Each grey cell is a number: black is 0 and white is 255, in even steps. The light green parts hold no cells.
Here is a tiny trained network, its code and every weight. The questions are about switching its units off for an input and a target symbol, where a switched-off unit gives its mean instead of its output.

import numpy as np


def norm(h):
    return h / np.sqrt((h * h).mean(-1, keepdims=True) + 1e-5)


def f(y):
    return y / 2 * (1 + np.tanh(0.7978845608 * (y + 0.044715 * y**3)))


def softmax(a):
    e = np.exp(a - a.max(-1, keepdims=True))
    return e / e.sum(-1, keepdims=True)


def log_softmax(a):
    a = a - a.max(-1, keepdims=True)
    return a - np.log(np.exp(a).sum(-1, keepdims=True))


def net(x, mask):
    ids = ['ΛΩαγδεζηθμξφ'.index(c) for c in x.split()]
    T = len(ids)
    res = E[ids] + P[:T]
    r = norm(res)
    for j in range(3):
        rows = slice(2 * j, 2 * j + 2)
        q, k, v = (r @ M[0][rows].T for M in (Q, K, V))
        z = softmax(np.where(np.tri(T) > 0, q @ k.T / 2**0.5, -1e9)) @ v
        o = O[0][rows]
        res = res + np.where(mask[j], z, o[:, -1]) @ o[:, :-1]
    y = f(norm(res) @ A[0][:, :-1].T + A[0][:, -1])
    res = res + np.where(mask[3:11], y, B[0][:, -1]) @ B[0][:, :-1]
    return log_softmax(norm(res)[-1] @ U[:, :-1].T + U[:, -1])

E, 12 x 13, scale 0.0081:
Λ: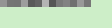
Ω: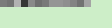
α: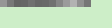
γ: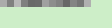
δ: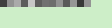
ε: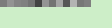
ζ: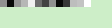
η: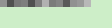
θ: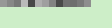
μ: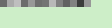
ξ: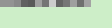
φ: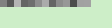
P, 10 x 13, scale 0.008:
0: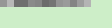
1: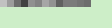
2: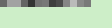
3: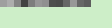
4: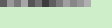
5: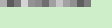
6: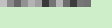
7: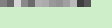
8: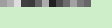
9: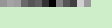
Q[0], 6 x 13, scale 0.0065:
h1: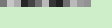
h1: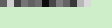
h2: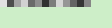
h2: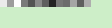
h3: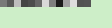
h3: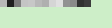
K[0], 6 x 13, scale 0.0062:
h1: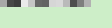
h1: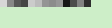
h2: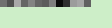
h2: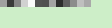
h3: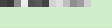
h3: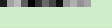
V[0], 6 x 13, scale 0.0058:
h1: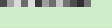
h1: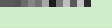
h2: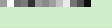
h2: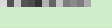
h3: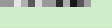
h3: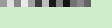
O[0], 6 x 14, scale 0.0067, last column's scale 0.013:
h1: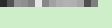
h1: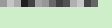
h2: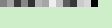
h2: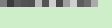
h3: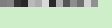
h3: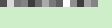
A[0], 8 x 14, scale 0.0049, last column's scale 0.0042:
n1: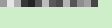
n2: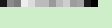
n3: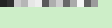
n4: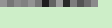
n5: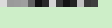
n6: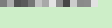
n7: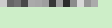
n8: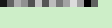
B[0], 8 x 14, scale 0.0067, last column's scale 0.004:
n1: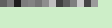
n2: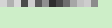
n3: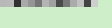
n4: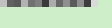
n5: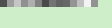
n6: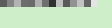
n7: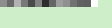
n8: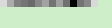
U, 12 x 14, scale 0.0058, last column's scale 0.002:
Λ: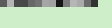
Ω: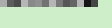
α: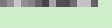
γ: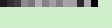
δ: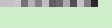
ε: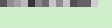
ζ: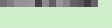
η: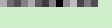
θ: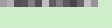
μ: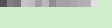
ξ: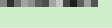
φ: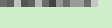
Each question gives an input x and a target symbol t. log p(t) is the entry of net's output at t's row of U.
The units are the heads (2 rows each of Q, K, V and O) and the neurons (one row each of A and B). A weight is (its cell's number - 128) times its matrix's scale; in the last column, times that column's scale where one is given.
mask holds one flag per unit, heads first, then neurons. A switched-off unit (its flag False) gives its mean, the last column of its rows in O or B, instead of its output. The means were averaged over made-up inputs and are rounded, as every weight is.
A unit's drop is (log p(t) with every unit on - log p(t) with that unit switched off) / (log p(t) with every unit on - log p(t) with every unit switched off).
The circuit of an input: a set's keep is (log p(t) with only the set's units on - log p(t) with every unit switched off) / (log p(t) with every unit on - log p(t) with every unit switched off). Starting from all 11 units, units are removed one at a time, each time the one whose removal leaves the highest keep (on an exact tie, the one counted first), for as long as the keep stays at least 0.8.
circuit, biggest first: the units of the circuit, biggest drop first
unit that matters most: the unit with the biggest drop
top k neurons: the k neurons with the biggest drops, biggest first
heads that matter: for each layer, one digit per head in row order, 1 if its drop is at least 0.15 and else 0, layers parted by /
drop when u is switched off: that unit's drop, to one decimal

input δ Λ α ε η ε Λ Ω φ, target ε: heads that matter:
011
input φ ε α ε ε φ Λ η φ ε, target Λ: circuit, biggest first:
(h3 n1 h2)
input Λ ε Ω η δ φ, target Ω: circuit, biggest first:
(h3 n3 h2)
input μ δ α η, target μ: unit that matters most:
h1
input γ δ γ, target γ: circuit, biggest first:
(h1 h2)
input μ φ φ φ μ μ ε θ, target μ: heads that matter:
110
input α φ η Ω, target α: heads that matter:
011
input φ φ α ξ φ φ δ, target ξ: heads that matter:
110
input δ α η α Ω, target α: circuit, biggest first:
(h3 n5 h2)
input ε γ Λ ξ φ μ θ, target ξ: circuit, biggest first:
(h2 h1)
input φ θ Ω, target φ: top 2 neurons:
(n6 n7)
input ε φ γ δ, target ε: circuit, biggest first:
(h3 h2)
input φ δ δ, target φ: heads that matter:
111
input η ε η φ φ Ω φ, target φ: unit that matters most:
h1
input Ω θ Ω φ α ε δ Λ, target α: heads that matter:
111
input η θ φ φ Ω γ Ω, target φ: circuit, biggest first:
(h1 h2 n6)
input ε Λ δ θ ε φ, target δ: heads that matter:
100
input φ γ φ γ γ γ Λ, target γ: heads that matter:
011
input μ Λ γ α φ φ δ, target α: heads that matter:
111
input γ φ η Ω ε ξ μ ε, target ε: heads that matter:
011
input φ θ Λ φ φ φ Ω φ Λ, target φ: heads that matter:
011
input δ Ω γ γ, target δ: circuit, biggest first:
(h1 n2 n8 h2)
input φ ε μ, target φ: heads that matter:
011
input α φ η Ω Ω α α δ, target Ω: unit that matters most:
h3
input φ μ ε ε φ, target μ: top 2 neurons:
(n3 n2)
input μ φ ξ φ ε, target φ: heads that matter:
111
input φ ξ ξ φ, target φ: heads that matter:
011
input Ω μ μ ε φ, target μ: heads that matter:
110
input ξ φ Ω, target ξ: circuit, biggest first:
(h1 h2)
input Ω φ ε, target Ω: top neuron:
(n3)
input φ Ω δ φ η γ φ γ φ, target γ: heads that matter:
110
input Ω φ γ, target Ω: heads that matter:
101
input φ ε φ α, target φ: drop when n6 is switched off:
0.2
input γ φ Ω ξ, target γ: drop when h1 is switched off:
0.4
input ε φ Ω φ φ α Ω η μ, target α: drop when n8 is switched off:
0.0
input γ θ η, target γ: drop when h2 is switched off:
0.2
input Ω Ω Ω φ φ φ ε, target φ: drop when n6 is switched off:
0.1
